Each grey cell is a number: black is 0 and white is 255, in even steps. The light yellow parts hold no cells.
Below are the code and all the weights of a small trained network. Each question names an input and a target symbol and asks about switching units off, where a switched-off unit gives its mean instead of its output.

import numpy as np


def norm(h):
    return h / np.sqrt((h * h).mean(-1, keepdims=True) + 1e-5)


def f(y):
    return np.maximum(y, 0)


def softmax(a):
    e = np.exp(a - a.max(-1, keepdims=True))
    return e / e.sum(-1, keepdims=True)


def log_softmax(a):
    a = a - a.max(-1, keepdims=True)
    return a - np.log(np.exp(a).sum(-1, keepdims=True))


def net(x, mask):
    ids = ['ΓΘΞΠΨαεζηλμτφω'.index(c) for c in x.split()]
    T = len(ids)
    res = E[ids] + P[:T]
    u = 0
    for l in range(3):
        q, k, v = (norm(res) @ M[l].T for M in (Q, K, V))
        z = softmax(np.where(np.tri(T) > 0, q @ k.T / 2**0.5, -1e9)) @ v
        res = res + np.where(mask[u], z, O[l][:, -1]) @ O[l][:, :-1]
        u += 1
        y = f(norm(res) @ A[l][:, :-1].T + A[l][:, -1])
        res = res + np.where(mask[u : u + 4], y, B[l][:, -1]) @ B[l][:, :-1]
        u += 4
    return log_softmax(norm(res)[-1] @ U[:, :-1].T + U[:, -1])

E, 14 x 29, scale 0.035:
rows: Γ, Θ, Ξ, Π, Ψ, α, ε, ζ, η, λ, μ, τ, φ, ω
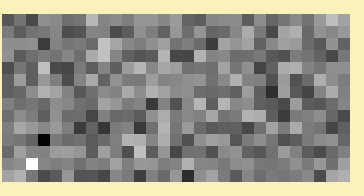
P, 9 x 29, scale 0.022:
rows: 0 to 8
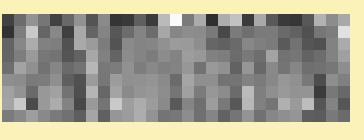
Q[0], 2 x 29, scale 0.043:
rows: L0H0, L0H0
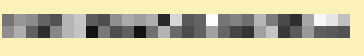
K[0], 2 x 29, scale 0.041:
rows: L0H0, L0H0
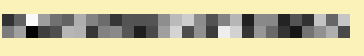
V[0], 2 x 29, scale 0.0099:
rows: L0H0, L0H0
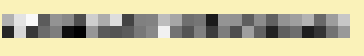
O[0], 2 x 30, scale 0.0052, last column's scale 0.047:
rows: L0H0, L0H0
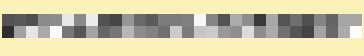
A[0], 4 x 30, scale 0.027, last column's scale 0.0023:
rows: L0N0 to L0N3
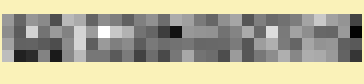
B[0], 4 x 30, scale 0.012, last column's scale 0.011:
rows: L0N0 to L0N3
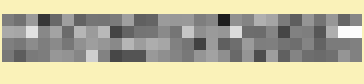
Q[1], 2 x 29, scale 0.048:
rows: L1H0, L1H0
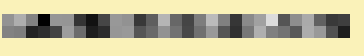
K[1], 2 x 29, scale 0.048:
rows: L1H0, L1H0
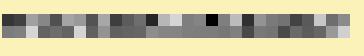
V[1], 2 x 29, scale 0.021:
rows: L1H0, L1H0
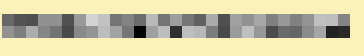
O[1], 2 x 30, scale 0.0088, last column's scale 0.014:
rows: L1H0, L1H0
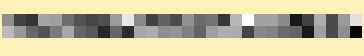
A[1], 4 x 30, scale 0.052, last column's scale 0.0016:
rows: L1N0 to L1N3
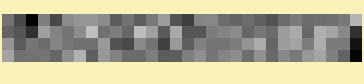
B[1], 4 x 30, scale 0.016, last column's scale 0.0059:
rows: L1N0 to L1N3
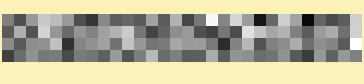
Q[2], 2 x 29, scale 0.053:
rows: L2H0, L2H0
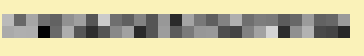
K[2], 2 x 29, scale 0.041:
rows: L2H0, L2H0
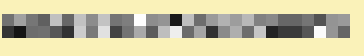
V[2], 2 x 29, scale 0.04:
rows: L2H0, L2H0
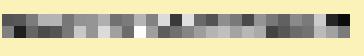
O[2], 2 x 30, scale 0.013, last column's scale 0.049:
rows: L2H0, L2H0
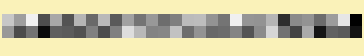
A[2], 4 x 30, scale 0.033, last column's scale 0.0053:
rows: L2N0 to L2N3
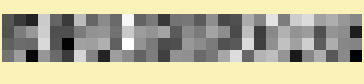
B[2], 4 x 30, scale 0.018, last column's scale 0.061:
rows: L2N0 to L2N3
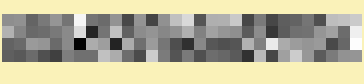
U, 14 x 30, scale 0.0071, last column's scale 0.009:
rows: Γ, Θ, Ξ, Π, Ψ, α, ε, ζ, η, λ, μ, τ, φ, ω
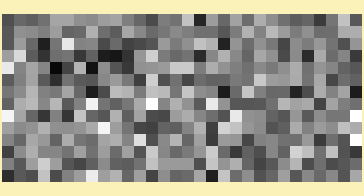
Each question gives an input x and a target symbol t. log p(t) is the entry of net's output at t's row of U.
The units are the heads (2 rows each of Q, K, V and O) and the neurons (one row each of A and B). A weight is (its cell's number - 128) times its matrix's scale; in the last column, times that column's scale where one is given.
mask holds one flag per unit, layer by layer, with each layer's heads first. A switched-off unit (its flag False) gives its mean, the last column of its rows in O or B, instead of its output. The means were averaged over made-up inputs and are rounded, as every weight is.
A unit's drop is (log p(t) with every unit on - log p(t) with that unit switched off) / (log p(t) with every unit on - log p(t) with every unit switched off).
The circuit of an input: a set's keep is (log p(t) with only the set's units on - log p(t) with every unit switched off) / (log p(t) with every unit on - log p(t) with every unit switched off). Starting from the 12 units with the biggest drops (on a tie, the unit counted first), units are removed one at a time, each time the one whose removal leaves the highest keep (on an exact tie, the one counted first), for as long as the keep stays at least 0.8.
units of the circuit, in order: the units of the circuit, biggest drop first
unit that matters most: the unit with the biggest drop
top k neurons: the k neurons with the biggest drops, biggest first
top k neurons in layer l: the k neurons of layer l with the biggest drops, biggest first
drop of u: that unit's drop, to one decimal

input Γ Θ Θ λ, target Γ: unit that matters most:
L2N0
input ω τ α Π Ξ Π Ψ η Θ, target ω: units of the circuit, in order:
[L0N1, L2H0]
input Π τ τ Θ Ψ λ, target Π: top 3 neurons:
[L2N1, L2N0, L2N2]
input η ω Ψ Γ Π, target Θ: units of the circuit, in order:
[L1H0, L2N2, L0N1]
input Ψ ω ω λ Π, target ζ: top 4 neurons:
[L0N1, L2N1, L2N2, L2N0]
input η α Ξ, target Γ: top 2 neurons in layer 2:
[L2N2, L2N1]
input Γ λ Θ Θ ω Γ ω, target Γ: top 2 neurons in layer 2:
[L2N0, L2N2]
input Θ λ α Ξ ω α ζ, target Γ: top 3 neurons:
[L0N1, L2N2, L2N1]
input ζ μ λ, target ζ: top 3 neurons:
[L2N1, L2N2, L2N0]
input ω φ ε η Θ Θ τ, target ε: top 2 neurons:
[L2N0, L0N1]
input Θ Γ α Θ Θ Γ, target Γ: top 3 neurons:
[L2N0, L2N2, L2N1]
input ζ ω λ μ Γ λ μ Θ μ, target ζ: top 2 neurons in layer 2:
[L2N1, L2N2]
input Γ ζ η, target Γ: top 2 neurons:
[L2N0, L2N2]
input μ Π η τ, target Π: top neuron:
[L0N1]
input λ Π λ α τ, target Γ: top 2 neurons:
[L0N1, L2N2]
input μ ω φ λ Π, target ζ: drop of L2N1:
0.3
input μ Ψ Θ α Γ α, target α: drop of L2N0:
0.2
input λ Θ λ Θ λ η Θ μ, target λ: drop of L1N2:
0.0
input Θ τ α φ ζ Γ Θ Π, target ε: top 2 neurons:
[L0N1, L2N0]
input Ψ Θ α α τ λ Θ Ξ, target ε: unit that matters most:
L0N1
